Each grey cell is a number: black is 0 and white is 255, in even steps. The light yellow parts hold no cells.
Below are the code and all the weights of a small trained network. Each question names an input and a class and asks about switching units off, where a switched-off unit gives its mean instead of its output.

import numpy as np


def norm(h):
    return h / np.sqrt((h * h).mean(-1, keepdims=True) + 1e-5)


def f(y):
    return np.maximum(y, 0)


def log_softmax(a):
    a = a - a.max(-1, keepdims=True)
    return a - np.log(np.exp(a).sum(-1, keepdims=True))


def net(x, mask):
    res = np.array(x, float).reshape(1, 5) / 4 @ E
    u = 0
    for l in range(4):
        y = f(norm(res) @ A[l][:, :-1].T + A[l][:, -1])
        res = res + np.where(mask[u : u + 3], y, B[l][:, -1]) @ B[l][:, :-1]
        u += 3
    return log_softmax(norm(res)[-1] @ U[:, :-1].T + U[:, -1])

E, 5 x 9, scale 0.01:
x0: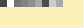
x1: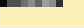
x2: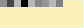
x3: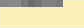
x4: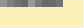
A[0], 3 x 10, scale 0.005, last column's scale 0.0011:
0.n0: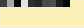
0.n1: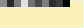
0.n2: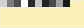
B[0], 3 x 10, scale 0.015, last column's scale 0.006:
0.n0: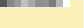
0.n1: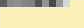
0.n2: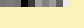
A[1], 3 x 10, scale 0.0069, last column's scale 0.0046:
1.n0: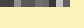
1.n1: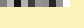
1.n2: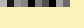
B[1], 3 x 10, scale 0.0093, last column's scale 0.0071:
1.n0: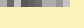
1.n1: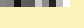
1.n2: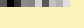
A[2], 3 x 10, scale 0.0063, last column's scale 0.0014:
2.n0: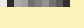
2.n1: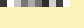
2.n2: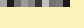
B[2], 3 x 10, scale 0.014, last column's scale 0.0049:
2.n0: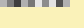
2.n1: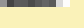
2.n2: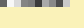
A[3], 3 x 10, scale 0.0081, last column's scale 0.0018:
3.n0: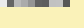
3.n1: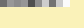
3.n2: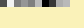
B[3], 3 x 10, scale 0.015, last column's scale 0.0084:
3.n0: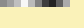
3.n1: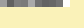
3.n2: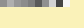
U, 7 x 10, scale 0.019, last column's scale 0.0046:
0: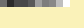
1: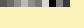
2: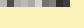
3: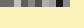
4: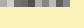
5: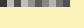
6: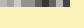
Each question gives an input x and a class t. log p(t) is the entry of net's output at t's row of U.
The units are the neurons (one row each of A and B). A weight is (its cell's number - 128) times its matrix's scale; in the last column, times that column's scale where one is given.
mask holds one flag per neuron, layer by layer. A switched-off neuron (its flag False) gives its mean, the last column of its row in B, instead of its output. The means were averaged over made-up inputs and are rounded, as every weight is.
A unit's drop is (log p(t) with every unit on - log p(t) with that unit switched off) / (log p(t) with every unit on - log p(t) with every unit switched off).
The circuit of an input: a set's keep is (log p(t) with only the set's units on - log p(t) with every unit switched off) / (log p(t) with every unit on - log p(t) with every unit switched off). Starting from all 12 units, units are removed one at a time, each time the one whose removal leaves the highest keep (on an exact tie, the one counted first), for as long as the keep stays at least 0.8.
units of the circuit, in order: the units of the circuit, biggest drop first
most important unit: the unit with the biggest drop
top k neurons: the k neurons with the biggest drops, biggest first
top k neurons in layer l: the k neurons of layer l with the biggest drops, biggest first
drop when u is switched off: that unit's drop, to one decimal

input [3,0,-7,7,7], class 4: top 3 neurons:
(0.n2 3.n2 1.n1)
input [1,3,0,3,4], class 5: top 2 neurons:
(0.n2 0.n0)
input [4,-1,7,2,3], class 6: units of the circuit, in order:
(0.n2)
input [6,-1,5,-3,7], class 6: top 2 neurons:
(0.n2 1.n1)
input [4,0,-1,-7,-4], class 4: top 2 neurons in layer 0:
(0.n0 0.n1)
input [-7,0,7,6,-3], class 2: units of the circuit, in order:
(2.n0 0.n2)
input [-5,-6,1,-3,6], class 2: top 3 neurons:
(1.n1 3.n0 2.n1)
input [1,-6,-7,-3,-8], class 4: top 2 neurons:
(3.n2 2.n1)
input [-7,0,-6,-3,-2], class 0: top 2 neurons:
(0.n2 1.n2)
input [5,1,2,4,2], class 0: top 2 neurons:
(2.n1 0.n0)
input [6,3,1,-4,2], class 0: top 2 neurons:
(2.n1 1.n1)
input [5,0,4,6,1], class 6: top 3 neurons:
(0.n2 1.n1 3.n0)
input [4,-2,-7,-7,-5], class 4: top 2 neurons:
(0.n2 3.n2)
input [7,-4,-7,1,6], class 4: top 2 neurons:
(0.n2 3.n2)
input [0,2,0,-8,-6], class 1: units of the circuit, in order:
(1.n2)
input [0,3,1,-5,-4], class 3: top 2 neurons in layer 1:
(1.n1 1.n2)
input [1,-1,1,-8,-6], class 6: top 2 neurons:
(0.n2 1.n1)
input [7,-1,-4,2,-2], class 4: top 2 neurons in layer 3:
(3.n2 3.n0)
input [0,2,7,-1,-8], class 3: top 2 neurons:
(1.n1 0.n2)
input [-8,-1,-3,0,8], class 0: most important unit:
1.n2
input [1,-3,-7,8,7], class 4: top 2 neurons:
(3.n2 2.n1)
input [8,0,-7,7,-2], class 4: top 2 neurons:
(0.n2 3.n2)
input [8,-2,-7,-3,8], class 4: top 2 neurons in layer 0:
(0.n2 0.n1)
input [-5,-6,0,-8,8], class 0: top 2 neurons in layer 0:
(0.n2 0.n0)
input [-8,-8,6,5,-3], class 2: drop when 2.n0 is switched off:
0.2
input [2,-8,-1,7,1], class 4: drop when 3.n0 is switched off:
0.0
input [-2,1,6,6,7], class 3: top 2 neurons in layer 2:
(2.n2 2.n1)
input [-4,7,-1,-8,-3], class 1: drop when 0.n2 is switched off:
0.1
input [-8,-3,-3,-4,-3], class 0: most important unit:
1.n2
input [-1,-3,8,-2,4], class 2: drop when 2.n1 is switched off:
0.1
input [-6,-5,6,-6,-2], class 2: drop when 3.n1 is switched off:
0.0
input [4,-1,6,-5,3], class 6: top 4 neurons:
(0.n2 1.n1 3.n0 1.n2)
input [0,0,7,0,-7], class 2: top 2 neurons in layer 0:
(0.n2 0.n1)
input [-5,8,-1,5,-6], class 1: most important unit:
3.n2
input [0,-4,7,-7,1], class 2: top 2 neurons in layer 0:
(0.n0 0.n1)
